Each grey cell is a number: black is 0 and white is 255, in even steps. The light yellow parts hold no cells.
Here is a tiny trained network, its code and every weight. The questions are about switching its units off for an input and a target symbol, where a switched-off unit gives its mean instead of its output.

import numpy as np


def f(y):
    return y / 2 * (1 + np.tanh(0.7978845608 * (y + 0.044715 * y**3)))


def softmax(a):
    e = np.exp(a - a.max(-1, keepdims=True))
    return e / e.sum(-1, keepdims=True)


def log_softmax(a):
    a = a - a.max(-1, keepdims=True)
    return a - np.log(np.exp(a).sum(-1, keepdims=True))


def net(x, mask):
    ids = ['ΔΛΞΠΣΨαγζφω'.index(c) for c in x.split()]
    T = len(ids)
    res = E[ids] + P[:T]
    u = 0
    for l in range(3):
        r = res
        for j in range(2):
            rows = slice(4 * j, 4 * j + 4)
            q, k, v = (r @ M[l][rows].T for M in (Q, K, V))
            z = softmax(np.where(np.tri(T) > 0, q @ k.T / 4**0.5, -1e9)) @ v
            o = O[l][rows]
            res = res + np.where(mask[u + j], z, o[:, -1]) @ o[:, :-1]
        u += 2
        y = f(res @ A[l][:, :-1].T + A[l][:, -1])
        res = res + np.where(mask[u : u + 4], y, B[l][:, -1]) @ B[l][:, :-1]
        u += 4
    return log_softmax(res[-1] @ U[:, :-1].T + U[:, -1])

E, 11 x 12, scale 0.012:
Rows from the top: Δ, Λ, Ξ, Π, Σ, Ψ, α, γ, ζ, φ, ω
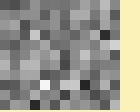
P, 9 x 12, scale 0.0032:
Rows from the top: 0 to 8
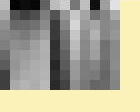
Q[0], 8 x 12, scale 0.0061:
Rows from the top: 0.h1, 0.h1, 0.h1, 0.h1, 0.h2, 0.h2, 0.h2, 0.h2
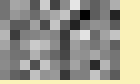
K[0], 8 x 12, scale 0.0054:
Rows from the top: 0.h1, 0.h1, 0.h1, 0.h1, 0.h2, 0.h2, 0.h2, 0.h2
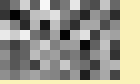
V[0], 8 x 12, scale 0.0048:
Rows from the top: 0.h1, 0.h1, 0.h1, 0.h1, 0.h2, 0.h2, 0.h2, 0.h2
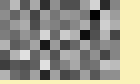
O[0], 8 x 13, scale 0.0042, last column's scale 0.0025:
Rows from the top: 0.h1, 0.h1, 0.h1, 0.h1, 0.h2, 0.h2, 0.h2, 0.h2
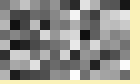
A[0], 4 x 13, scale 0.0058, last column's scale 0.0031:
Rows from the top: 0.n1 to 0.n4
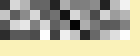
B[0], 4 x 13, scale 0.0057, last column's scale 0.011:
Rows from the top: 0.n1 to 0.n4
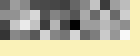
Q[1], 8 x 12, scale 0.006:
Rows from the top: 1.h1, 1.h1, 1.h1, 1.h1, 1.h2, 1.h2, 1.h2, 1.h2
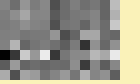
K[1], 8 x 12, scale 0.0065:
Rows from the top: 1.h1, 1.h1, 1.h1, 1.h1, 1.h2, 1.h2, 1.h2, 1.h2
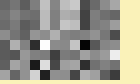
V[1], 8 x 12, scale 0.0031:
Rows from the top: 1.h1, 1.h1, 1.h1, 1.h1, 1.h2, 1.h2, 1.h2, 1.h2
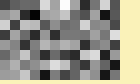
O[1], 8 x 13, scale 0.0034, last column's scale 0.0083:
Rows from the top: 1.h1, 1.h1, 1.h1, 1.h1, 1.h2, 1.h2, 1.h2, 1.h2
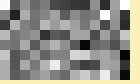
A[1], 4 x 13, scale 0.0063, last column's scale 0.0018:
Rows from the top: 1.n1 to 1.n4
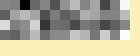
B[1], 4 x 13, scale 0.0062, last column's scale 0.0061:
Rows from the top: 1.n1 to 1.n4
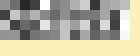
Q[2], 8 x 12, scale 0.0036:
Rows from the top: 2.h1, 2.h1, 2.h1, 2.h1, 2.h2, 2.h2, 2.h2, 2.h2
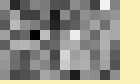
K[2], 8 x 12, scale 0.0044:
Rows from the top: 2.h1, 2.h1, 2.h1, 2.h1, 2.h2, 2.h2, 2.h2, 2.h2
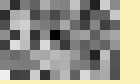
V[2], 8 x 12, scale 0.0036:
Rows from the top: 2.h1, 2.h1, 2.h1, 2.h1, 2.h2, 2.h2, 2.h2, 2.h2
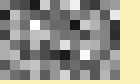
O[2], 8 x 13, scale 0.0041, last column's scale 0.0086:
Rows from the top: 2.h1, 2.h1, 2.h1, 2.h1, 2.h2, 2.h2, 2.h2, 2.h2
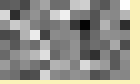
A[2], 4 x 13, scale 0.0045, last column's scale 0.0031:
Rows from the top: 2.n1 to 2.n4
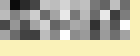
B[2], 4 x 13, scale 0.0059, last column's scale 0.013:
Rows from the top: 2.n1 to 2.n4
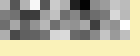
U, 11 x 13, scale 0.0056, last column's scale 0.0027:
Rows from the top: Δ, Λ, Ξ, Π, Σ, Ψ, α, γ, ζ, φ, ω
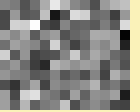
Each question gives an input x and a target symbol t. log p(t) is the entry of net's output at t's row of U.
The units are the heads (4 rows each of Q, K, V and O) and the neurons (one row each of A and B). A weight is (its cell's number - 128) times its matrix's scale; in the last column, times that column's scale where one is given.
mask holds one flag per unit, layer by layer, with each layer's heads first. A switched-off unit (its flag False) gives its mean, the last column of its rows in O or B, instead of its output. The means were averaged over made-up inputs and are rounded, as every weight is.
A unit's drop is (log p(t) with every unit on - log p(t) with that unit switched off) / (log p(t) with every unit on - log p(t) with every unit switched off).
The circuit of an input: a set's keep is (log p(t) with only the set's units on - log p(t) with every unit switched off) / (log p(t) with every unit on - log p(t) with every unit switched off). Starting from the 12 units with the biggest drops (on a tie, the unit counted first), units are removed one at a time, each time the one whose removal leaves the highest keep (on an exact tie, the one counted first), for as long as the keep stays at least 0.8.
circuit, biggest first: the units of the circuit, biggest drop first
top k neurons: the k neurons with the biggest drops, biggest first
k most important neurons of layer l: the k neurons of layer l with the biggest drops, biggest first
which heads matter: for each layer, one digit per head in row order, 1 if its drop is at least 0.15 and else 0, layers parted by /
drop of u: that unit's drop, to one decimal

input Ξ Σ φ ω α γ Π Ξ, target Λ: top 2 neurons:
[1.n3 2.n1]
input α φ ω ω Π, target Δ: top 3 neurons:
[1.n1 0.n2 2.n1]
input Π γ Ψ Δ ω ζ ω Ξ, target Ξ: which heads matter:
10 / 01 / 00
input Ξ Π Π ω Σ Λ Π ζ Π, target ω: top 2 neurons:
[1.n3 0.n4]
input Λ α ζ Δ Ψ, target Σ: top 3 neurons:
[2.n2 0.n4 0.n3]
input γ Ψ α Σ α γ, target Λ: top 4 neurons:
[2.n1 0.n3 2.n4 0.n4]
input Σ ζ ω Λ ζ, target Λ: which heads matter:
11 / 11 / 11
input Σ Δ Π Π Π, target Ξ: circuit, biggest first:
[0.h1 0.n3]
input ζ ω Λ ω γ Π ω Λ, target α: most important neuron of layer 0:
[0.n4]
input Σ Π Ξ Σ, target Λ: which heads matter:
00 / 01 / 00
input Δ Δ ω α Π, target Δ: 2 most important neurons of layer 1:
[1.n1 1.n3]
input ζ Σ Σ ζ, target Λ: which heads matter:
11 / 11 / 10
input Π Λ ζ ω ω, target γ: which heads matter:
10 / 11 / 00
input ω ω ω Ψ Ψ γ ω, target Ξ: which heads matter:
01 / 00 / 00
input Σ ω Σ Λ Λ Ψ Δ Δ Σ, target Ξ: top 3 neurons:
[1.n3 0.n2 1.n1]
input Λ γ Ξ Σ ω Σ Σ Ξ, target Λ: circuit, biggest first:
[2.n1]
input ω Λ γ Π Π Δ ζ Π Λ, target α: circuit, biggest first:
[2.h2 1.h2 0.h1 0.n4]
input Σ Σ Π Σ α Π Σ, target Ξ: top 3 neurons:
[1.n3 0.n2 2.n2]
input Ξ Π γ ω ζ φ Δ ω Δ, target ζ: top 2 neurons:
[0.n4 0.n1]
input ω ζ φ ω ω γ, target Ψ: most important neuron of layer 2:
[2.n3]
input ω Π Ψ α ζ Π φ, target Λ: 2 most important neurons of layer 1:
[1.n3 1.n4]
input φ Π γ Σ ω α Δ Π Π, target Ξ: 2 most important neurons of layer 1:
[1.n2 1.n4]
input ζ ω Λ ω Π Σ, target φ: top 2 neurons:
[0.n4 2.n1]
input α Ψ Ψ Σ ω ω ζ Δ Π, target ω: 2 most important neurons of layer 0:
[0.n4 0.n2]
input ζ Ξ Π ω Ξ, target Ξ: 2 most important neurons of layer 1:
[1.n1 1.n4]
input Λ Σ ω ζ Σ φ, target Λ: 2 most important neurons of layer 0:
[0.n2 0.n4]
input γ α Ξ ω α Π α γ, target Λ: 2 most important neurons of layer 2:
[2.n1 2.n4]
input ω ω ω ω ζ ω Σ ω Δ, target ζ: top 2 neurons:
[0.n4 1.n3]
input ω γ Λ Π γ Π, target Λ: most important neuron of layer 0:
[0.n2]
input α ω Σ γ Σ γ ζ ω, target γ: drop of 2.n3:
0.1
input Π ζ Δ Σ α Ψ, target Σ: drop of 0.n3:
0.2
